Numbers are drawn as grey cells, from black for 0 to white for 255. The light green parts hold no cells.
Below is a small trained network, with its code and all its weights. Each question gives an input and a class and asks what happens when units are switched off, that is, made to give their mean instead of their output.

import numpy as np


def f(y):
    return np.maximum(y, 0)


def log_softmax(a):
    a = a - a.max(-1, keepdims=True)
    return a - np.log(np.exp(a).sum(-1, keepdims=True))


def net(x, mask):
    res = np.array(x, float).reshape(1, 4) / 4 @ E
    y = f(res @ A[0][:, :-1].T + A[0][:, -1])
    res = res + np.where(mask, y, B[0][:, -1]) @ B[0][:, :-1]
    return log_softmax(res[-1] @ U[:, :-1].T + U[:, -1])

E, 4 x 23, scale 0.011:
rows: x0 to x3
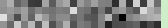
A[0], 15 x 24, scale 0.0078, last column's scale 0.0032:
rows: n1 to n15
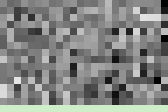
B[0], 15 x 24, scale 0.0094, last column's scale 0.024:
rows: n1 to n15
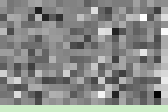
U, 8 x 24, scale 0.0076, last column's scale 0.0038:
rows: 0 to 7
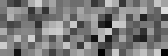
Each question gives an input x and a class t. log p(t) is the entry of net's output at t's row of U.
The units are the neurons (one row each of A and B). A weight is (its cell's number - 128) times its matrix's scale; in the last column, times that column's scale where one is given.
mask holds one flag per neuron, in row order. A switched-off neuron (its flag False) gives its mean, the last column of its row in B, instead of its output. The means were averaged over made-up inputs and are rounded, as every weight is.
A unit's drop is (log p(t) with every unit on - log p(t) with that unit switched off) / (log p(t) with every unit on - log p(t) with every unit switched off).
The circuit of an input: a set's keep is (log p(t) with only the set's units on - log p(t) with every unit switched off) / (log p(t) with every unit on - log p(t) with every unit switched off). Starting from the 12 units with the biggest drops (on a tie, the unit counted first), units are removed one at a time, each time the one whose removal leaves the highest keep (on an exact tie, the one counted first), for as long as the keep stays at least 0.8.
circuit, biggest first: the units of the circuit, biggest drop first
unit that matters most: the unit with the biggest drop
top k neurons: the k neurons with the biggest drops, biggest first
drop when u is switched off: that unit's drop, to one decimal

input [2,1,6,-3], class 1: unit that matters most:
n3
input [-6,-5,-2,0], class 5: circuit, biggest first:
n11, n3, n5
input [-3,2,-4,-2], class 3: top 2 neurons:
n12, n5
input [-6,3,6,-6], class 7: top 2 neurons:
n3, n5
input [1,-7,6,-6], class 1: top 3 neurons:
n3, n2, n11
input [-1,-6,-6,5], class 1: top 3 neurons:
n11, n12, n8
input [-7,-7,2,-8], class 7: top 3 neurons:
n5, n14, n3
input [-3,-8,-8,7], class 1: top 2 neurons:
n11, n8
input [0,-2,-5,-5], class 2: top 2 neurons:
n5, n8
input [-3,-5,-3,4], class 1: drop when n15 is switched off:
0.2
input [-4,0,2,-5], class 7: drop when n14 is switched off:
0.1
